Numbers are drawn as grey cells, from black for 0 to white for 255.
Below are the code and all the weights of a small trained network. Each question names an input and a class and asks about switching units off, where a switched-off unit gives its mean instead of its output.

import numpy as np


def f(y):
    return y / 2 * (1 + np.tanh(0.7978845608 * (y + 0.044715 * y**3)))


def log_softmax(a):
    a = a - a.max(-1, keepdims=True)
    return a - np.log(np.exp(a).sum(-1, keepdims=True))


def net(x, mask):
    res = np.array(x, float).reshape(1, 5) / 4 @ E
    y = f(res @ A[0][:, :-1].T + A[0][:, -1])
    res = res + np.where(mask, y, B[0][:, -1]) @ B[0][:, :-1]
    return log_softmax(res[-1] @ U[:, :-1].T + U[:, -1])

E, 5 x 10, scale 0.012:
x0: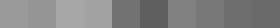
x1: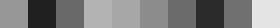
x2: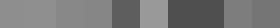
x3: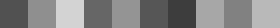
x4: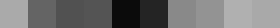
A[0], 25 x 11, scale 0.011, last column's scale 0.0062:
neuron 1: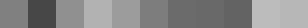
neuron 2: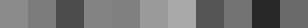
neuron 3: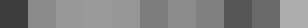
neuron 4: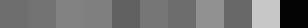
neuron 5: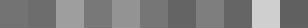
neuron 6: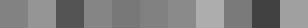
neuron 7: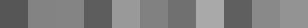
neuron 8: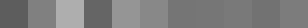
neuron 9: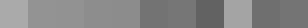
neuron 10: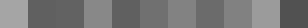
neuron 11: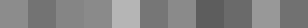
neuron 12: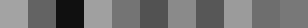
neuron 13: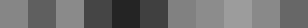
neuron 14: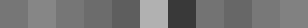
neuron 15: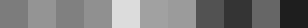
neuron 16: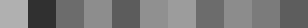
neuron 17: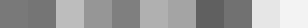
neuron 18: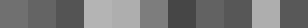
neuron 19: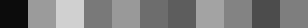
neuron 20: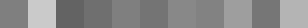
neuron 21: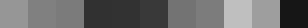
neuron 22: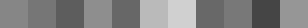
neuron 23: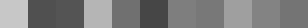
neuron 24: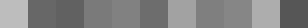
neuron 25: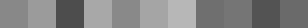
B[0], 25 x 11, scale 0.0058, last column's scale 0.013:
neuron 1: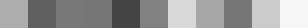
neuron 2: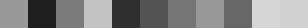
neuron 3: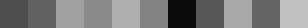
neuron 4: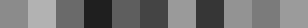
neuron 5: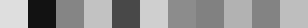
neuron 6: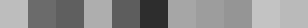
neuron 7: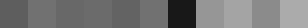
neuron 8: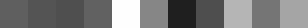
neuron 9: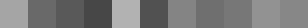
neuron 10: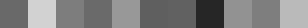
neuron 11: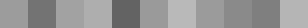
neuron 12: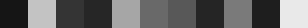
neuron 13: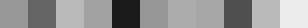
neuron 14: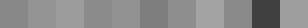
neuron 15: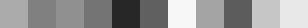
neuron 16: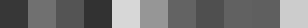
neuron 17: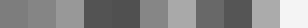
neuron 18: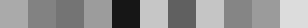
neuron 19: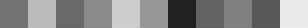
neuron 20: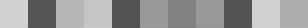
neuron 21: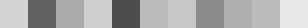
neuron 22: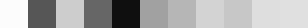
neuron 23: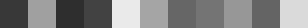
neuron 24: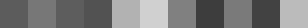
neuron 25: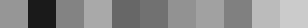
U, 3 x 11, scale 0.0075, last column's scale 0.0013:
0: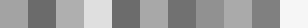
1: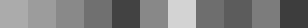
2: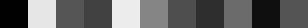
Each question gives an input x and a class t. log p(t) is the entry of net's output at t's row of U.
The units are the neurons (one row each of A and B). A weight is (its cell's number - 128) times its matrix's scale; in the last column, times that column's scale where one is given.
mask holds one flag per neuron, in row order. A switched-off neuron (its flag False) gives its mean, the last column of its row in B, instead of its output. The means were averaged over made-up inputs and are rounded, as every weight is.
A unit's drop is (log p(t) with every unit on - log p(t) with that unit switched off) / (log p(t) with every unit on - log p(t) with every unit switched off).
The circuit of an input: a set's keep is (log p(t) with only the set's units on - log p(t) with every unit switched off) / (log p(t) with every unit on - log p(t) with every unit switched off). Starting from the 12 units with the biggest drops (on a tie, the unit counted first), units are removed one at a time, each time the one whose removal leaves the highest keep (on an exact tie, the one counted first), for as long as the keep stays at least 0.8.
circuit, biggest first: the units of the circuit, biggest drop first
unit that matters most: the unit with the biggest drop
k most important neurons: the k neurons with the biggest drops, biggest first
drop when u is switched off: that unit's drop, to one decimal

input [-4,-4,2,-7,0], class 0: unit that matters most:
neuron 15
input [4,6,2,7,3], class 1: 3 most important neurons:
(neuron 4; neuron 17; neuron 1)
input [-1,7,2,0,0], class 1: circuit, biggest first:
(neuron 1; neuron 17)
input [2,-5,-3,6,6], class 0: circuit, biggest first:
(neuron 21; neuron 15)
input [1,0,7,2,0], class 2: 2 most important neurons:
(neuron 22; neuron 21)
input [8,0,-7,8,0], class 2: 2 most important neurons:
(neuron 19; neuron 22)
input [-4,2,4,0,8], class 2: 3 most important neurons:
(neuron 12; neuron 23; neuron 22)
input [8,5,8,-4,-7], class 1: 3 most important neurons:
(neuron 15; neuron 17; neuron 1)
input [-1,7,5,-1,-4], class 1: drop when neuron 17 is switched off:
0.2
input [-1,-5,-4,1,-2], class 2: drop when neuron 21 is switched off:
0.1
